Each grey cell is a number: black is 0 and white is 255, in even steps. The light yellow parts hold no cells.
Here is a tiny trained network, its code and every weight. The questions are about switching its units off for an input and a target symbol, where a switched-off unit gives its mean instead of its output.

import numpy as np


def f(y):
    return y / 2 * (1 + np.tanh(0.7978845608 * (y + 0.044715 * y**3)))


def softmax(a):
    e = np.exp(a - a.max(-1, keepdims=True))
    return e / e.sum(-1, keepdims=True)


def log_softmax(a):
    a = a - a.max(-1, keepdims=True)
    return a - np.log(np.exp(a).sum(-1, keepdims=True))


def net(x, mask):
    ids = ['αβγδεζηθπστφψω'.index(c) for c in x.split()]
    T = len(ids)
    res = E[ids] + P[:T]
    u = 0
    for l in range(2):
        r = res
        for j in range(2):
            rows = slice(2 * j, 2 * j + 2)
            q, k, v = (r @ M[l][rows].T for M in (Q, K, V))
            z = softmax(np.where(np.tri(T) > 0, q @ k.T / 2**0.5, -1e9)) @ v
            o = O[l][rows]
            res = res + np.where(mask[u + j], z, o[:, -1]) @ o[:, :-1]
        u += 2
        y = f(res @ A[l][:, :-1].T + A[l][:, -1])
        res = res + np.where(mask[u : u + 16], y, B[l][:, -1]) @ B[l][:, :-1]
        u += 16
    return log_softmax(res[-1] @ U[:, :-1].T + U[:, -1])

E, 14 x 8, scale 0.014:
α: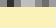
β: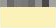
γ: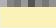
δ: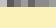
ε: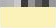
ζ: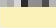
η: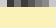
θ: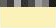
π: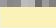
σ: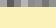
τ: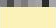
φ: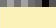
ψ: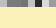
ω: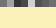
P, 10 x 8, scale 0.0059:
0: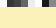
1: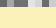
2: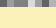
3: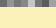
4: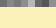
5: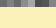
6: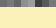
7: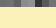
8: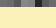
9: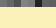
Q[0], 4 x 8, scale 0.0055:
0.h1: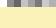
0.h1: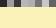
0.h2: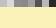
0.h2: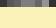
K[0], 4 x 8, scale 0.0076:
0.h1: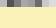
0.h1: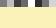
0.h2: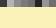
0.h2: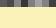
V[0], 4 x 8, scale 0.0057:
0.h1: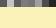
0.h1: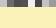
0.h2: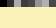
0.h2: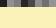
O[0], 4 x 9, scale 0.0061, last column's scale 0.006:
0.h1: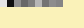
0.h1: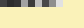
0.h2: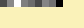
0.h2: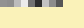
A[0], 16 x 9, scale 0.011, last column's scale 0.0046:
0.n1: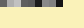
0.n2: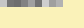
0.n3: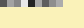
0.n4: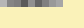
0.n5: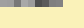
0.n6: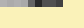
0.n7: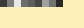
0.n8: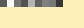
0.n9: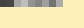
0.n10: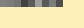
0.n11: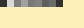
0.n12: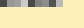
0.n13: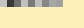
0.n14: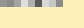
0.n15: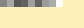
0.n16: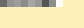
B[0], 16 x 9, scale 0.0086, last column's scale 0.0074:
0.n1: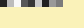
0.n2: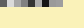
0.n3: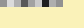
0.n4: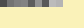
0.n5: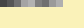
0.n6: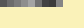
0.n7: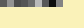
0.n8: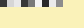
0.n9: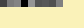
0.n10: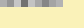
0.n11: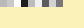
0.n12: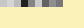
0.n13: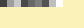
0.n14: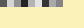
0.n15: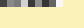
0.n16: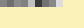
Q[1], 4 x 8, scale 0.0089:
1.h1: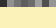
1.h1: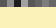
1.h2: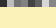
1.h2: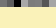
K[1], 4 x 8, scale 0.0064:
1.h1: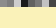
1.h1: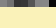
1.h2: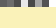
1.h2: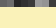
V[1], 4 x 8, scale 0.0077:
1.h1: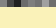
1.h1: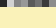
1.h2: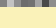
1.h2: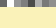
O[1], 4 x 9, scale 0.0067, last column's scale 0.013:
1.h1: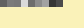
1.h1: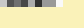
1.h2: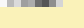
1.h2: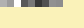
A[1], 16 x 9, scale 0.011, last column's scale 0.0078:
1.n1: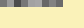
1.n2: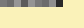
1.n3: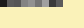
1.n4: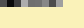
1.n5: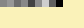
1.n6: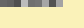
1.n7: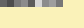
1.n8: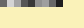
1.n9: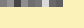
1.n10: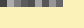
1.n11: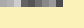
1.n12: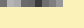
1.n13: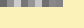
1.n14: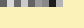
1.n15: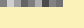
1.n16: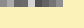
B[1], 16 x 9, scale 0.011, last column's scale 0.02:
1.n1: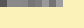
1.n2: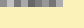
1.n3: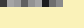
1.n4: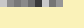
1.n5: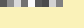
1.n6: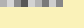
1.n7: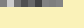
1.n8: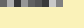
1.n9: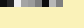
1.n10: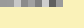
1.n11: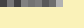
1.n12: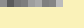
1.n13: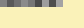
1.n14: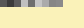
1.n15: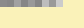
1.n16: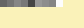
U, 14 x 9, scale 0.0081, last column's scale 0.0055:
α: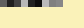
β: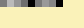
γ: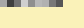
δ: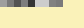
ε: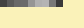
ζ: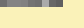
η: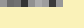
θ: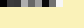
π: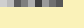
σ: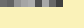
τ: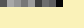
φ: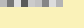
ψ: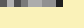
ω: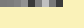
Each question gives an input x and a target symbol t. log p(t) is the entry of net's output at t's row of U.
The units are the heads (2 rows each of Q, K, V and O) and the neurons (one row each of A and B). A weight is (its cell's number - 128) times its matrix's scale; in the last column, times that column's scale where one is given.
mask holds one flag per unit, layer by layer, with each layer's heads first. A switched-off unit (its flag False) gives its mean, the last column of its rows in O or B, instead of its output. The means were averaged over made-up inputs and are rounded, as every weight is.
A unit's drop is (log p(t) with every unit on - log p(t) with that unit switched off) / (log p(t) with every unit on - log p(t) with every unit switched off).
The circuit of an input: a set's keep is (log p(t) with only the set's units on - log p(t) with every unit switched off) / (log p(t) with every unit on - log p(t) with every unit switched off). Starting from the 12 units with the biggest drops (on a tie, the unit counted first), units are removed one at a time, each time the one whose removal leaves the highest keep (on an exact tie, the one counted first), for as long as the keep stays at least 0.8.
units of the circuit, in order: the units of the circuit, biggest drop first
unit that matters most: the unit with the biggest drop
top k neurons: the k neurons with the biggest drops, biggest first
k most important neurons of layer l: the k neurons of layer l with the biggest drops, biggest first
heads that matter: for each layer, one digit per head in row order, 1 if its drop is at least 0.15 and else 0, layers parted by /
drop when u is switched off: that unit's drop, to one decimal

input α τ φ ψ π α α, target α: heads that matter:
11 / 11
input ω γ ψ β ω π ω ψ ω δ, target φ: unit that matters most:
0.n3
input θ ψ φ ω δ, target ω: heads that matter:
11 / 11
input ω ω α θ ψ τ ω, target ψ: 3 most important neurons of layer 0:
(0.n13 0.n15 0.n2)
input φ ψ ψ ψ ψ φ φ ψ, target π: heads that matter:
11 / 10
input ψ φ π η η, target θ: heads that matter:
10 / 11
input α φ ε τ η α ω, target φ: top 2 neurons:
(0.n8 1.n11)
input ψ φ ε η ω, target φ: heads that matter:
00 / 01
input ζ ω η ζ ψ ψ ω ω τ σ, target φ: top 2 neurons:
(0.n3 1.n15)
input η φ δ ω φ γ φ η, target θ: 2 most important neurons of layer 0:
(0.n3 0.n8)
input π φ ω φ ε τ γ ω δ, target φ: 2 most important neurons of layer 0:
(0.n13 0.n2)
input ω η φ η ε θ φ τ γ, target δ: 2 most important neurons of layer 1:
(1.n14 1.n7)
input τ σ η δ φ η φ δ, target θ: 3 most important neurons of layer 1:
(1.n11 1.n10 1.n4)
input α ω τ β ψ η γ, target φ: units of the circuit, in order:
(0.n3)
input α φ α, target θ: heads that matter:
11 / 01
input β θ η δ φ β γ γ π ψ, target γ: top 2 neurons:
(1.n10 0.n13)
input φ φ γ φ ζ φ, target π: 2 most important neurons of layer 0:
(0.n13 0.n2)
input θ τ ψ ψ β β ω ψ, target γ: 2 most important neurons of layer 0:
(0.n2 0.n15)
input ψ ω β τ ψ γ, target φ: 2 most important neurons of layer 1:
(1.n15 1.n12)
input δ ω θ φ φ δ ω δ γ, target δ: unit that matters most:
1.n14
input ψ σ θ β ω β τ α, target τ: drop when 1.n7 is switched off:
0.1
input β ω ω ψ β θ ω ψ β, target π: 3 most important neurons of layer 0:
(0.n13 0.n2 0.n8)
